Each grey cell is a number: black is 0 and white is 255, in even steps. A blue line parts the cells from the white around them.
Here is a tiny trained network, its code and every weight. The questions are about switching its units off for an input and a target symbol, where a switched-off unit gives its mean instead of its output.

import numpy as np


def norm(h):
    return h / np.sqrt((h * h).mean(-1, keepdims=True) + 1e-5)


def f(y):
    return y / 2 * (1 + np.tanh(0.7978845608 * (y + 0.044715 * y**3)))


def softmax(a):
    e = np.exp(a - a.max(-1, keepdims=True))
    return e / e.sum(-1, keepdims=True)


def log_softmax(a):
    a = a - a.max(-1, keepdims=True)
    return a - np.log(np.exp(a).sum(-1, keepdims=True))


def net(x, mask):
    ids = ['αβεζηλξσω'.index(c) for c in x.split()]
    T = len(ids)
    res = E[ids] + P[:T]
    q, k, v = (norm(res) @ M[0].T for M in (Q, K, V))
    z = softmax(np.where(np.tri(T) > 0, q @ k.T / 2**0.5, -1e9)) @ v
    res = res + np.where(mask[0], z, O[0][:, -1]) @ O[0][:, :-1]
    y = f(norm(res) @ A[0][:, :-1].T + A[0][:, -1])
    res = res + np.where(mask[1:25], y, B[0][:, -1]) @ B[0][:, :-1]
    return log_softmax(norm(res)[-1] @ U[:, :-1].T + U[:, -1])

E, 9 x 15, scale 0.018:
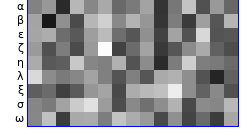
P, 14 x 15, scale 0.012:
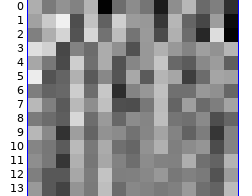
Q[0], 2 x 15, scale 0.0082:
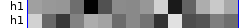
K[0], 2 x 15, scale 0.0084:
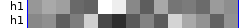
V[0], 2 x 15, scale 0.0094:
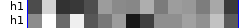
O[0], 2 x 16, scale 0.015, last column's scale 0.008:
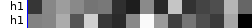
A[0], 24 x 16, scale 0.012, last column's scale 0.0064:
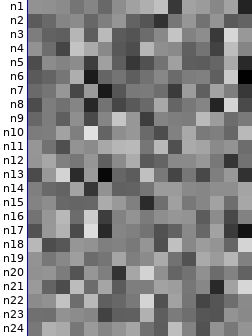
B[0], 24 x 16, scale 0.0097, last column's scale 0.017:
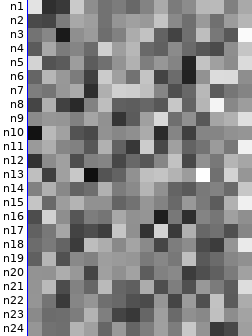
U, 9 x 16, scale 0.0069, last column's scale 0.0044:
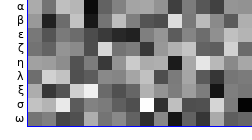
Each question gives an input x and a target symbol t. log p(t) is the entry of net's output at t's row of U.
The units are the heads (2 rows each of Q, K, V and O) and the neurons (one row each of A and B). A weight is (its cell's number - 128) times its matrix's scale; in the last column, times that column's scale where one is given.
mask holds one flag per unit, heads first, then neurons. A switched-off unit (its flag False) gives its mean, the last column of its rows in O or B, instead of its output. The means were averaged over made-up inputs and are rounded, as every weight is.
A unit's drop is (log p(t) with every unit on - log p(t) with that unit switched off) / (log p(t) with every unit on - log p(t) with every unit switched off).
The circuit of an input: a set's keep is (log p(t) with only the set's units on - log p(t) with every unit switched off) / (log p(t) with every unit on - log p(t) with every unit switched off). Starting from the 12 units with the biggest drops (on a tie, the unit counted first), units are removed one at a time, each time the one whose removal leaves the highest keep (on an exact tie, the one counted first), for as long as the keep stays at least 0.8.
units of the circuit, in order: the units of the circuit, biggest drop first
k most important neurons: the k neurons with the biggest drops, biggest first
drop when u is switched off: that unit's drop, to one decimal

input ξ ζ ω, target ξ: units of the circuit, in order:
(n24)
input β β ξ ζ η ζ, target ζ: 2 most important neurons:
(n9, n5)
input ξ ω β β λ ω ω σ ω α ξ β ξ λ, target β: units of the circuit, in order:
(h1, n5)
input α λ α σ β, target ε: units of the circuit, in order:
(h1, n23, n22)
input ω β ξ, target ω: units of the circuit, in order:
(h1, n22, n17)
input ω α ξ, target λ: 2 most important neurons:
(n16, n10)
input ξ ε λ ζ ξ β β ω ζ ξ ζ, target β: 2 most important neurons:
(n5, n9)
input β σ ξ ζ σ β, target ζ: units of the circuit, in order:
(h1, n3, n5, n9)
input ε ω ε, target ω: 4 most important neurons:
(n22, n17, n11, n15)
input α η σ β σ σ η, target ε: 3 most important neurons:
(n23, n13, n22)
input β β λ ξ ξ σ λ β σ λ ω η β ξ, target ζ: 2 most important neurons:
(n3, n5)
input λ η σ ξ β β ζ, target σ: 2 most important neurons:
(n11, n3)
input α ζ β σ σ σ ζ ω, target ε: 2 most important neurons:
(n13, n23)
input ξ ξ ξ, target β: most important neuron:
(n5)
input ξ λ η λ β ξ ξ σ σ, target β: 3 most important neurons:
(n5, n9, n11)
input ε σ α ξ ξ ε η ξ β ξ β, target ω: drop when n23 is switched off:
0.1
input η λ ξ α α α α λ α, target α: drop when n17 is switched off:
0.0
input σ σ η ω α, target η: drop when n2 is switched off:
0.0
